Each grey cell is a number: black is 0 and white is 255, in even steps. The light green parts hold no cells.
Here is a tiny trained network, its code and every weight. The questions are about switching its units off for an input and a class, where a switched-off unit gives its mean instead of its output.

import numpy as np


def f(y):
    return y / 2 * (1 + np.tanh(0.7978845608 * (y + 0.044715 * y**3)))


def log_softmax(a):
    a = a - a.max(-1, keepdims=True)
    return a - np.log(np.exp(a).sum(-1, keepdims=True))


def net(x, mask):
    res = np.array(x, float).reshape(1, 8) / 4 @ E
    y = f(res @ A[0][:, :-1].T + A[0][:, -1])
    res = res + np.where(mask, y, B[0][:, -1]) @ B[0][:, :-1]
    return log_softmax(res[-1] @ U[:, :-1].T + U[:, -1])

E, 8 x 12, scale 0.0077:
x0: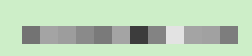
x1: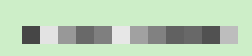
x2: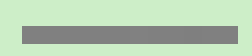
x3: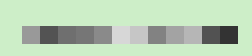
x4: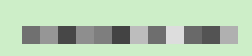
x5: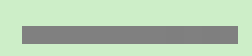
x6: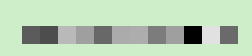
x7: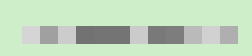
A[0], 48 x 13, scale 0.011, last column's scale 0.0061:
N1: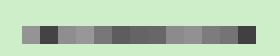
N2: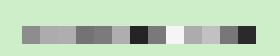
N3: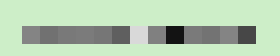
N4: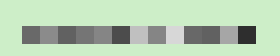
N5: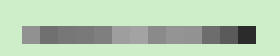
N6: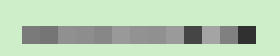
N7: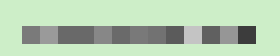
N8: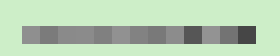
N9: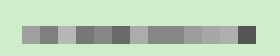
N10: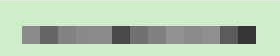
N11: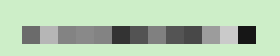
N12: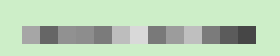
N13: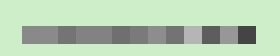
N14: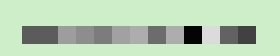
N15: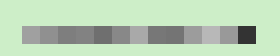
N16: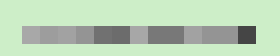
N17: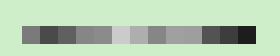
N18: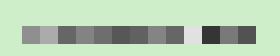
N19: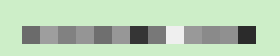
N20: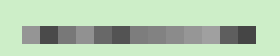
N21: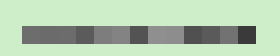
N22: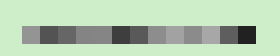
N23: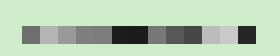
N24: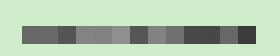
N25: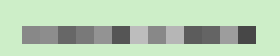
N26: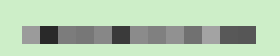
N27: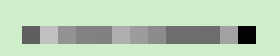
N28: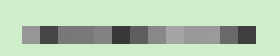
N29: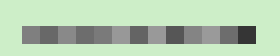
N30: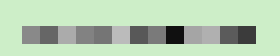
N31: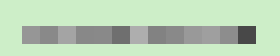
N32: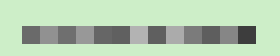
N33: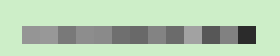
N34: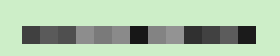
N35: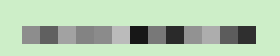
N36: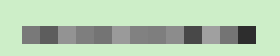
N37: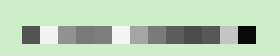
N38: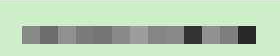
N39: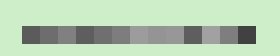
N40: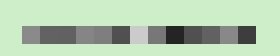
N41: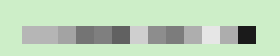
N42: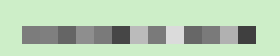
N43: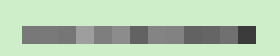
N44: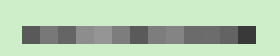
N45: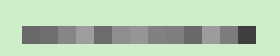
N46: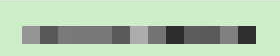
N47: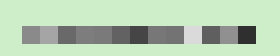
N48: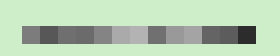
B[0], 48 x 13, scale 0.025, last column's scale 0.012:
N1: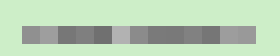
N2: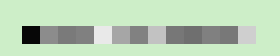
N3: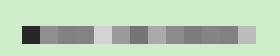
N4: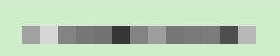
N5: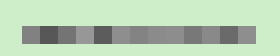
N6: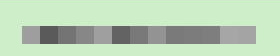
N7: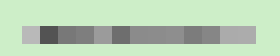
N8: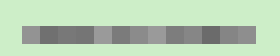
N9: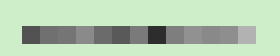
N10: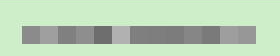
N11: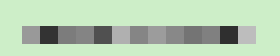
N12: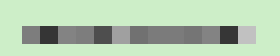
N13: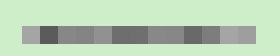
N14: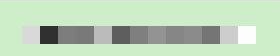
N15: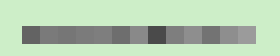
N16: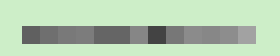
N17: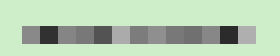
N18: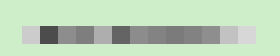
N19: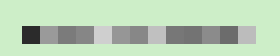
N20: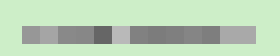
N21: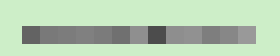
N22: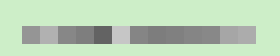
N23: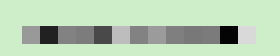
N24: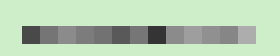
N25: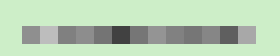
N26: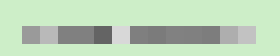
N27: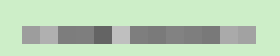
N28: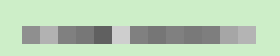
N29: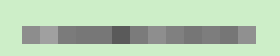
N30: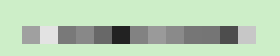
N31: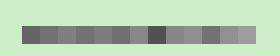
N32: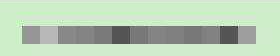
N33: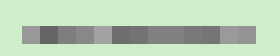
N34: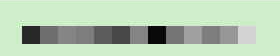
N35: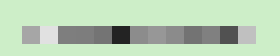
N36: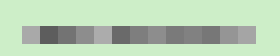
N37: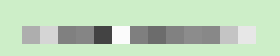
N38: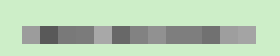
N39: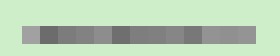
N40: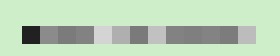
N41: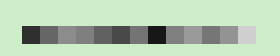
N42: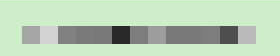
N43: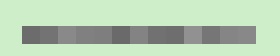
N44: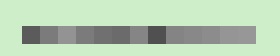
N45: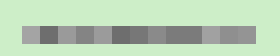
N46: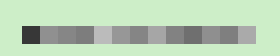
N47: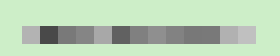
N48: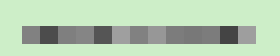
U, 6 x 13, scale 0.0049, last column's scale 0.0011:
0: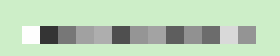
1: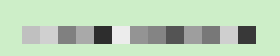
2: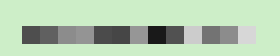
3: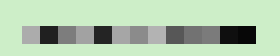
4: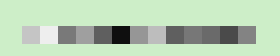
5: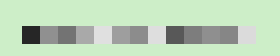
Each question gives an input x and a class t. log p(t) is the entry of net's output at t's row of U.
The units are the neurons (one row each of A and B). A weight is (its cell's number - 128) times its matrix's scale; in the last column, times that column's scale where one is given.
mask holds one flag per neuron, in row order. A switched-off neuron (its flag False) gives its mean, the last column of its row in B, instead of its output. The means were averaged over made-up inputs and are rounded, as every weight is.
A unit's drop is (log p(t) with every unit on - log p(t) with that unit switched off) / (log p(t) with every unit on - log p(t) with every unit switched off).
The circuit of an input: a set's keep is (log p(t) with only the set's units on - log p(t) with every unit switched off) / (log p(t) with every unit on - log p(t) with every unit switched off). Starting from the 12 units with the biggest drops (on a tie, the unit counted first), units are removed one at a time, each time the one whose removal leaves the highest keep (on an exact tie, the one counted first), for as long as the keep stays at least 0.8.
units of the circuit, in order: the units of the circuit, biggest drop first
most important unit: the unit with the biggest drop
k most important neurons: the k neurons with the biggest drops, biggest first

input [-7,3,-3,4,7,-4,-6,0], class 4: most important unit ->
N4
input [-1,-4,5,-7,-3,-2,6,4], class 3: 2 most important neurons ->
(N23, N11)
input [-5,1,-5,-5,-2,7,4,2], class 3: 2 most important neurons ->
(N23, N11)
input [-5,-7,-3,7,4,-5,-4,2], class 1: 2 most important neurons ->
(N26, N23)
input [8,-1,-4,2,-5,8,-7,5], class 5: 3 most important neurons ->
(N2, N14, N19)
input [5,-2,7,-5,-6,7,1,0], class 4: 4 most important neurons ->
(N35, N30, N12, N17)
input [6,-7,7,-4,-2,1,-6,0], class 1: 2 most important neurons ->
(N28, N22)
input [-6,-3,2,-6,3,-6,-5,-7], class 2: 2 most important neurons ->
(N34, N24)
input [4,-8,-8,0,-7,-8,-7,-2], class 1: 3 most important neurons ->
(N28, N22, N14)
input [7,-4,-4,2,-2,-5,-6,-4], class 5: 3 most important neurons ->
(N2, N19, N14)
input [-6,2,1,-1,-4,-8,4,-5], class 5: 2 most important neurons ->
(N40, N41)
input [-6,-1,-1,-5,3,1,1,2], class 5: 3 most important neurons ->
(N40, N3, N46)
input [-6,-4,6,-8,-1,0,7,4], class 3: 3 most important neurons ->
(N23, N11, N18)
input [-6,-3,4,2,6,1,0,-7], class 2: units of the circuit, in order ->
(N34)
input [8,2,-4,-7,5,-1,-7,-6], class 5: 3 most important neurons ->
(N19, N2, N14)
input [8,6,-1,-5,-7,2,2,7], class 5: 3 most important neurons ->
(N2, N34, N19)
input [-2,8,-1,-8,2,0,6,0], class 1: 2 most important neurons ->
(N37, N27)
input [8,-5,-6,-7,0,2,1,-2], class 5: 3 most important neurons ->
(N2, N19, N12)
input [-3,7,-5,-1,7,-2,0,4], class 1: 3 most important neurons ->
(N37, N27, N30)
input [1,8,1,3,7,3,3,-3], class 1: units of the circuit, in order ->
(N37)
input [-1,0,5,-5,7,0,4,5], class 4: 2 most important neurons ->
(N42, N4)
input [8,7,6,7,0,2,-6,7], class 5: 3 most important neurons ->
(N2, N19, N34)
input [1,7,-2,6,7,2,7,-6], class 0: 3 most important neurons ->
(N14, N6, N38)
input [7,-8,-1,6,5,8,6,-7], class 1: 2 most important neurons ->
(N26, N22)
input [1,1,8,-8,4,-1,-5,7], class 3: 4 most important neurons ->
(N23, N11, N34, N24)
